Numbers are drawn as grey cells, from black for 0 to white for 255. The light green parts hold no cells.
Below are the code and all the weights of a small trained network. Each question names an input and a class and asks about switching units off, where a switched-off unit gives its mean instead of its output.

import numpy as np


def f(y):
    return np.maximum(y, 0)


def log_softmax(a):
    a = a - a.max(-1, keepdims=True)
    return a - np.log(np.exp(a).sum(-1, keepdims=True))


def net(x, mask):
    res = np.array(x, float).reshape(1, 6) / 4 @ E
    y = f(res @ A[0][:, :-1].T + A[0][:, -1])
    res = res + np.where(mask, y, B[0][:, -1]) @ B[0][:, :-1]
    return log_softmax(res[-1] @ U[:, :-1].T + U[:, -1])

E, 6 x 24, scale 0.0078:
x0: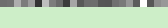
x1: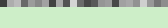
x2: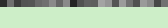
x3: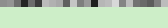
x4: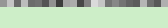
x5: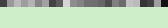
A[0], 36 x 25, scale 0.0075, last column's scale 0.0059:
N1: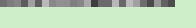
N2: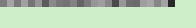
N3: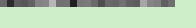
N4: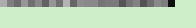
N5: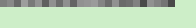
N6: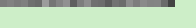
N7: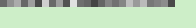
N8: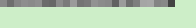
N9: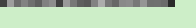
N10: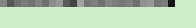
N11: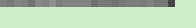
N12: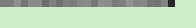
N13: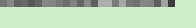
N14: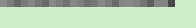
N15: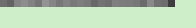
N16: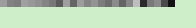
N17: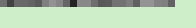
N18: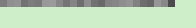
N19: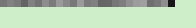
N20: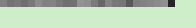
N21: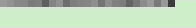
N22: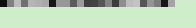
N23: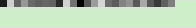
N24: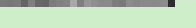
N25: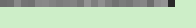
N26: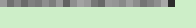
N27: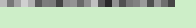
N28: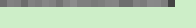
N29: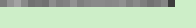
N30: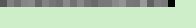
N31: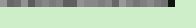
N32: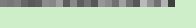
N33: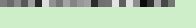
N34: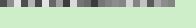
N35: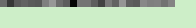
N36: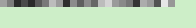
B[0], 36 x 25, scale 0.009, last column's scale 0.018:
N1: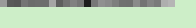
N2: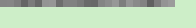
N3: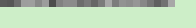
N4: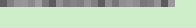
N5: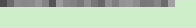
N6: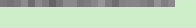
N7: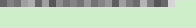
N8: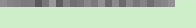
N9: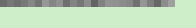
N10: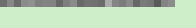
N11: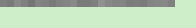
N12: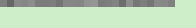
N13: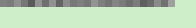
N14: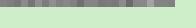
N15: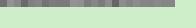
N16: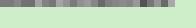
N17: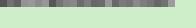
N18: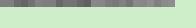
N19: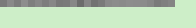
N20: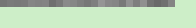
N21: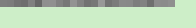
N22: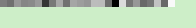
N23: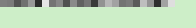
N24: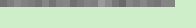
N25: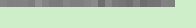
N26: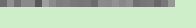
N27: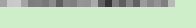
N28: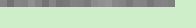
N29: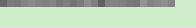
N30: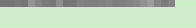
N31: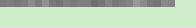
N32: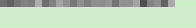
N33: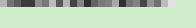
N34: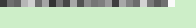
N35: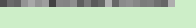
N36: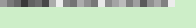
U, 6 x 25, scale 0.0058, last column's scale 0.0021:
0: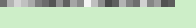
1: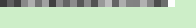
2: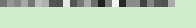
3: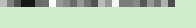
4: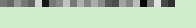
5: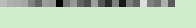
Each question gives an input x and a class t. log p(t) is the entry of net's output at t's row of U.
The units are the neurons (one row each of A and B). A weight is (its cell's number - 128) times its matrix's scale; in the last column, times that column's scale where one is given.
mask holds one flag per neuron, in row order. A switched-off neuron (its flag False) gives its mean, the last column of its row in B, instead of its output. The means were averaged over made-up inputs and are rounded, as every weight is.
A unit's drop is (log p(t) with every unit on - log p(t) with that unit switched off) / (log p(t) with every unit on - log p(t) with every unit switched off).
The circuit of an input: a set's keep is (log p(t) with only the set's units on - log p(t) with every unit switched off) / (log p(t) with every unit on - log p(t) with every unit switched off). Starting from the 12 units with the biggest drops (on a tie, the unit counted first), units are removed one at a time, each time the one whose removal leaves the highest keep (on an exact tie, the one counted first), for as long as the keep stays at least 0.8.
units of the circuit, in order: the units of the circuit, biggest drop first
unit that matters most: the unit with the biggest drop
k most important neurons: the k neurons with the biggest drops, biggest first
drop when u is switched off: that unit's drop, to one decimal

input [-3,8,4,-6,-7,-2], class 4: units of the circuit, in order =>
N22
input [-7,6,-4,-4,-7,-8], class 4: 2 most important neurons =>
N23, N34
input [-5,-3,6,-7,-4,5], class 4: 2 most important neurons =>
N22, N34
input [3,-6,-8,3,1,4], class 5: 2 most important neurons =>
N36, N27
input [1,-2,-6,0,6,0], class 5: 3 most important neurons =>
N22, N36, N34
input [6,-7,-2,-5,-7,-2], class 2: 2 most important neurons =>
N34, N22
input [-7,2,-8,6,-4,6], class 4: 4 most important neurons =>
N22, N23, N16, N36
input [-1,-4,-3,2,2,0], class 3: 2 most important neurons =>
N22, N34
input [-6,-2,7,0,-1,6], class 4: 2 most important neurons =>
N34, N22
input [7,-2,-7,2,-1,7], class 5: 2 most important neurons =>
N33, N27
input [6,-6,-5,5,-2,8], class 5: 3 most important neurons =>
N36, N34, N27
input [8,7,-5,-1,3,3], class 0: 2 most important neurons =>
N27, N33
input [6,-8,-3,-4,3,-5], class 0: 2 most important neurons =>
N33, N27
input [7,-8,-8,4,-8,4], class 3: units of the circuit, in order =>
N33
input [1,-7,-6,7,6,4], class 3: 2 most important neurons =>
N33, N34
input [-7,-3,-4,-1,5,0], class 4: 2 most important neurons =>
N23, N34
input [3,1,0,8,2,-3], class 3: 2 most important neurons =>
N36, N22
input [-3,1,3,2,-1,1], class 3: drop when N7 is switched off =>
0.1
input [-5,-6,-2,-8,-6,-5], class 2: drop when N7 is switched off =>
0.2
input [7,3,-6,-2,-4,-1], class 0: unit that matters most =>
N23
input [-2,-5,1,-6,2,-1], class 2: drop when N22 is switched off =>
0.4
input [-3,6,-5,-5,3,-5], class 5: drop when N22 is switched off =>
0.4
